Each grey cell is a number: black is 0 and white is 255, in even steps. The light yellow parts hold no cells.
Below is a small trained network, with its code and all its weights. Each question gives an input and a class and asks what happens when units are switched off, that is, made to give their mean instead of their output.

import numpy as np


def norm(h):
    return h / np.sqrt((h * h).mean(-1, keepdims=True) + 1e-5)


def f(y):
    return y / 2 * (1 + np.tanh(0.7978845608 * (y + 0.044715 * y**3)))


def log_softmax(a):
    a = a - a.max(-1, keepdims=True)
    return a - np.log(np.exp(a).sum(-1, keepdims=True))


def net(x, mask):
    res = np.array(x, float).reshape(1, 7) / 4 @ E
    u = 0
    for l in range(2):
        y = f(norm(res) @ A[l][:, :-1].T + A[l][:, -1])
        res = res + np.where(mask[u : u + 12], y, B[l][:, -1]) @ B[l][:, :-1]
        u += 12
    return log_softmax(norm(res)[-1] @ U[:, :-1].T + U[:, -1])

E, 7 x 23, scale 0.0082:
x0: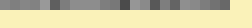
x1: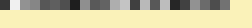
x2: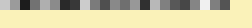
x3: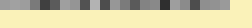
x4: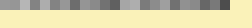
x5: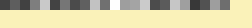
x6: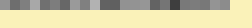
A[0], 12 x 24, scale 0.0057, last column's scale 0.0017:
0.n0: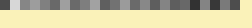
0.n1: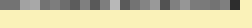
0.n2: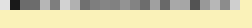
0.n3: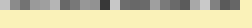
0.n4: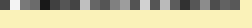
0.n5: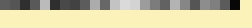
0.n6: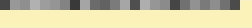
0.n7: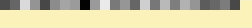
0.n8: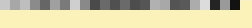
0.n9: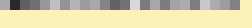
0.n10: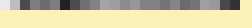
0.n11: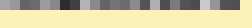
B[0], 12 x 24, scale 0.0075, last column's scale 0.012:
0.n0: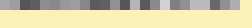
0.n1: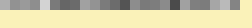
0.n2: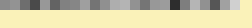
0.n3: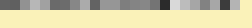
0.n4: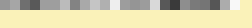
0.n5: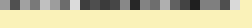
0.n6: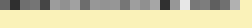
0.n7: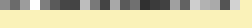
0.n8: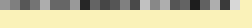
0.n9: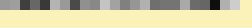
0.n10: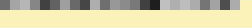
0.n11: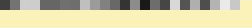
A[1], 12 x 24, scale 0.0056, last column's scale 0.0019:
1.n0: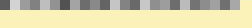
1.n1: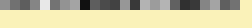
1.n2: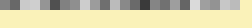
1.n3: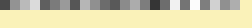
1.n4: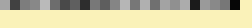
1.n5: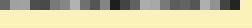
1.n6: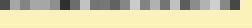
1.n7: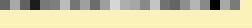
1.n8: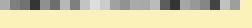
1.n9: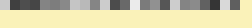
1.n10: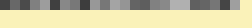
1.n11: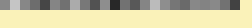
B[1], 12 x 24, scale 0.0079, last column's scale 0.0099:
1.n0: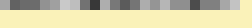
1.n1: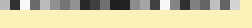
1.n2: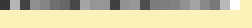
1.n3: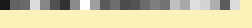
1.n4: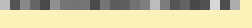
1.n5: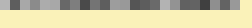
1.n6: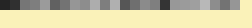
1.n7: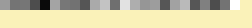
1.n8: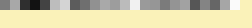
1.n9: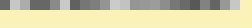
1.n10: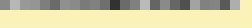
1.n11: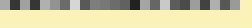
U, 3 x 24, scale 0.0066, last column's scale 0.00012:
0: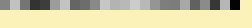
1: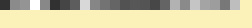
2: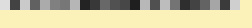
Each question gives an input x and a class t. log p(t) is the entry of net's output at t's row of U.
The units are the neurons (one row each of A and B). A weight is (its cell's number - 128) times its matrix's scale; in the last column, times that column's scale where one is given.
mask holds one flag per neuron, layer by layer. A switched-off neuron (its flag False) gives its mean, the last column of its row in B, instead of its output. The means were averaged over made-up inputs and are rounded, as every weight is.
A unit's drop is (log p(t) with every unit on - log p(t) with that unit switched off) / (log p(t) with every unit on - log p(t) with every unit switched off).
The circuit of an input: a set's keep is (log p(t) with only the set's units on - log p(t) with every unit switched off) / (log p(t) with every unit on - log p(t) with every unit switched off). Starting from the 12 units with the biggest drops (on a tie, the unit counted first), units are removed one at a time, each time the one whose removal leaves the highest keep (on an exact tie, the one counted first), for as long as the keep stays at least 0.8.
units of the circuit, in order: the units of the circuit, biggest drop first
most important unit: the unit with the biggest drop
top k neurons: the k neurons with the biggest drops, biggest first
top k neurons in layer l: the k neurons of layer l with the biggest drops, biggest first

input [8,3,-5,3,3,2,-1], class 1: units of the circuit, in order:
0.n7
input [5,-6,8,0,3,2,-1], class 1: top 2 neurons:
0.n11, 0.n4
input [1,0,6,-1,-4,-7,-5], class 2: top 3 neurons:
0.n8, 0.n7, 1.n11
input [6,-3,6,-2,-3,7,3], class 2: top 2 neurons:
0.n5, 0.n7
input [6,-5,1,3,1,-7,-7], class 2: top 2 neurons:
0.n8, 0.n4
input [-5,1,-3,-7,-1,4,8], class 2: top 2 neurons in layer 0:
0.n5, 0.n11
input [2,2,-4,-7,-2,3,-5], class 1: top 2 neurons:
0.n7, 0.n8
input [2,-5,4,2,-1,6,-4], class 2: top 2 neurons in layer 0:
0.n5, 0.n4
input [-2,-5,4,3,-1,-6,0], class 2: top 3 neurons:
0.n8, 0.n4, 1.n11
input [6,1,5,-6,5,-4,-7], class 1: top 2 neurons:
0.n11, 0.n5
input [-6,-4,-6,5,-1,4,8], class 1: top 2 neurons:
0.n7, 0.n4
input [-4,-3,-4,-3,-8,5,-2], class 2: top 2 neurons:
0.n5, 0.n11
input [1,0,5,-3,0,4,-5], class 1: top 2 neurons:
0.n11, 0.n8
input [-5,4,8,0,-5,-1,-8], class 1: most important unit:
0.n11
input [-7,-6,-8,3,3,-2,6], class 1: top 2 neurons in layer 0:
0.n7, 0.n4
